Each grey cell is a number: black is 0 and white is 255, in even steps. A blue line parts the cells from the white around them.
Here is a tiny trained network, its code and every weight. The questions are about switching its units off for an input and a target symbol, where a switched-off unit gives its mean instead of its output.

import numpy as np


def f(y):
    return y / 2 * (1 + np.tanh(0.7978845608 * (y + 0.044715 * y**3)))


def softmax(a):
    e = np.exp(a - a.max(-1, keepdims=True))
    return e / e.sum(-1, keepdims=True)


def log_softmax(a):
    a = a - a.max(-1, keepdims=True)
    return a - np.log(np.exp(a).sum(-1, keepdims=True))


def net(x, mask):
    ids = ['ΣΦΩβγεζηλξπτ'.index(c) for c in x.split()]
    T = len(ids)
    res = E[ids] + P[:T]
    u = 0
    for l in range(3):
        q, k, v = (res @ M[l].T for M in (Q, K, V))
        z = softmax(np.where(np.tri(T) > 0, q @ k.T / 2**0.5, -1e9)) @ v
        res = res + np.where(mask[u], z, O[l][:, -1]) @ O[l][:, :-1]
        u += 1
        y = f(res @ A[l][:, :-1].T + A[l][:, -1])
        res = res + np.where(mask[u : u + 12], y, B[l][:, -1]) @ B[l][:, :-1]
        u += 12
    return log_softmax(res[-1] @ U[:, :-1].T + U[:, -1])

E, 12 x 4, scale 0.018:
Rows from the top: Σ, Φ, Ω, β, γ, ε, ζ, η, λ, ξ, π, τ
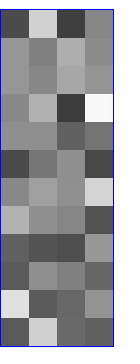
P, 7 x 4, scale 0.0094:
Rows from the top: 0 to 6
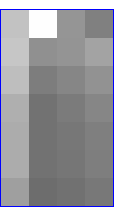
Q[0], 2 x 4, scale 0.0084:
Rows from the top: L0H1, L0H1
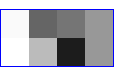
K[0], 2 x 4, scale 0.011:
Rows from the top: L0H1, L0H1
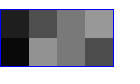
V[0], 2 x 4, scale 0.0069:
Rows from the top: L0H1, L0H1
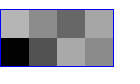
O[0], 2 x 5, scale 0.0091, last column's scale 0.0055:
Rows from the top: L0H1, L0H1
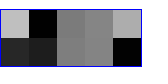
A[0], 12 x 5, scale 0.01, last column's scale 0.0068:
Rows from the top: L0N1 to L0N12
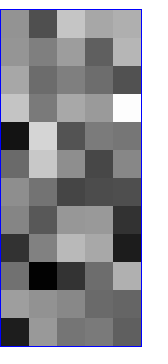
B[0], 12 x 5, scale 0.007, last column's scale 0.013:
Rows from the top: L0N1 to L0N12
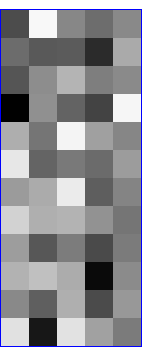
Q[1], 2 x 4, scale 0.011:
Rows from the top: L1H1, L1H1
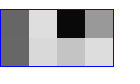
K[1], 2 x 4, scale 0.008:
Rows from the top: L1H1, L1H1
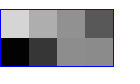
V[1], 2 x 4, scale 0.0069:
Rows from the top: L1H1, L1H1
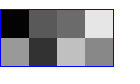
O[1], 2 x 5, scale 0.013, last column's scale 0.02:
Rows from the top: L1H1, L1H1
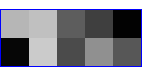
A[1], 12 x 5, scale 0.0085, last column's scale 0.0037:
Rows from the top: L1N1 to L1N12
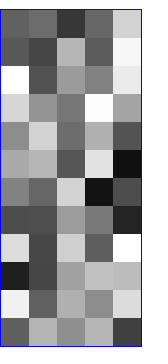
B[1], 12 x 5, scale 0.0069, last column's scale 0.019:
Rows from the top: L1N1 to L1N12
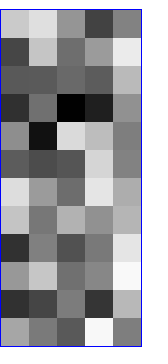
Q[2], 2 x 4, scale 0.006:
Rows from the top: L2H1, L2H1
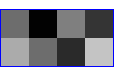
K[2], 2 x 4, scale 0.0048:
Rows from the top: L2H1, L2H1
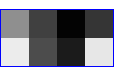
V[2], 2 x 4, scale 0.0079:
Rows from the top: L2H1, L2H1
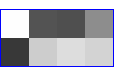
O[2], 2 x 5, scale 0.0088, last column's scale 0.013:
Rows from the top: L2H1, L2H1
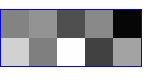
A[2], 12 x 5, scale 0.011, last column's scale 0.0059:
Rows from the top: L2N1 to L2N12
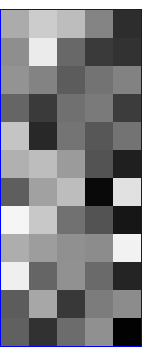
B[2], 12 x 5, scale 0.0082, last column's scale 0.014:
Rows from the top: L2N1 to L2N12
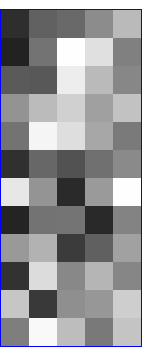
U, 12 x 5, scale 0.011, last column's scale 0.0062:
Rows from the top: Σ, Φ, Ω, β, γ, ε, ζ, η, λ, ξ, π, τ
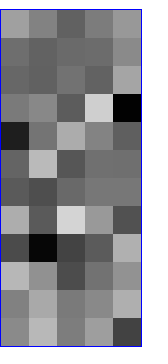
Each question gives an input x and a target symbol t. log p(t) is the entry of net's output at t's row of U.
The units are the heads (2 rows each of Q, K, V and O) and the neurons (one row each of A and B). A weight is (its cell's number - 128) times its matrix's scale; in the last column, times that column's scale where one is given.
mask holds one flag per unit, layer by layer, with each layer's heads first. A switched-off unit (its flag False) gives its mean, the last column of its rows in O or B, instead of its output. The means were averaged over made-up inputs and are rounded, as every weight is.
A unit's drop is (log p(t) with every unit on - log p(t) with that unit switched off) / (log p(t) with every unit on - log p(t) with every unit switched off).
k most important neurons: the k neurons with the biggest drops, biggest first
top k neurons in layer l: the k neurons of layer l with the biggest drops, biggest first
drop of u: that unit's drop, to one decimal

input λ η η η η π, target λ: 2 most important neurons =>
(L1N10 L2N12)
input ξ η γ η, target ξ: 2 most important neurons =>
(L0N5 L0N6)
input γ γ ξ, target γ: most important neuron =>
(L2N7)
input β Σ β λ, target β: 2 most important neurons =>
(L2N12 L1N4)
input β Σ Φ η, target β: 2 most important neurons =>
(L2N12 L1N4)
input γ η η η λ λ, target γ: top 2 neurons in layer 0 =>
(L0N4 L0N5)
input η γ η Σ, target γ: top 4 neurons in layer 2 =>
(L2N7 L2N12 L2N4 L2N9)
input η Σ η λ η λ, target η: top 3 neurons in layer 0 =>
(L0N4 L0N6 L0N11)
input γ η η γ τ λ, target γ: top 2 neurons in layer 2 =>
(L2N7 L2N9)
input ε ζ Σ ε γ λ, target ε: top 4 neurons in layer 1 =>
(L1N11 L1N3 L1N9 L1N1)
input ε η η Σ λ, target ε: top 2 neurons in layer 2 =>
(L2N7 L2N10)
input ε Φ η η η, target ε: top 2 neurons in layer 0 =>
(L0N5 L0N4)
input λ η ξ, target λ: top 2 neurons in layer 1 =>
(L1N10 L1N2)
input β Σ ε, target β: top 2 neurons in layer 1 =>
(L1N4 L1N7)
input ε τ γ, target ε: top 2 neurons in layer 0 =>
(L0N5 L0N12)
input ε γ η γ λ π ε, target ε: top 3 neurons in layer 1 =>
(L1N11 L1N3 L1N9)
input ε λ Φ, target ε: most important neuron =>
(L2N7)
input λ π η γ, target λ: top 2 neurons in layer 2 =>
(L2N7 L2N11)
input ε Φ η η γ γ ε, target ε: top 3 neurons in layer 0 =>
(L0N5 L0N6 L0N12)
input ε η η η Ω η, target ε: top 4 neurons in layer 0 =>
(L0N4 L0N5 L0N6 L0N12)
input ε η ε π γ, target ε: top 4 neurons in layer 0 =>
(L0N6 L0N5 L0N12 L0N4)
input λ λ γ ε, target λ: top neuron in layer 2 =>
(L2N7)
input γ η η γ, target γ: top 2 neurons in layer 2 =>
(L2N7 L2N12)
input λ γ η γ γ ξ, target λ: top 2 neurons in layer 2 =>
(L2N7 L2N11)
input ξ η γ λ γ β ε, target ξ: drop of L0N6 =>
0.5
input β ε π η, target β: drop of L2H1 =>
1.5
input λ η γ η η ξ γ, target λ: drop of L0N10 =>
0.1
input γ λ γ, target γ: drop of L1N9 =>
0.0
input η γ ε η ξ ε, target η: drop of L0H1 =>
0.4
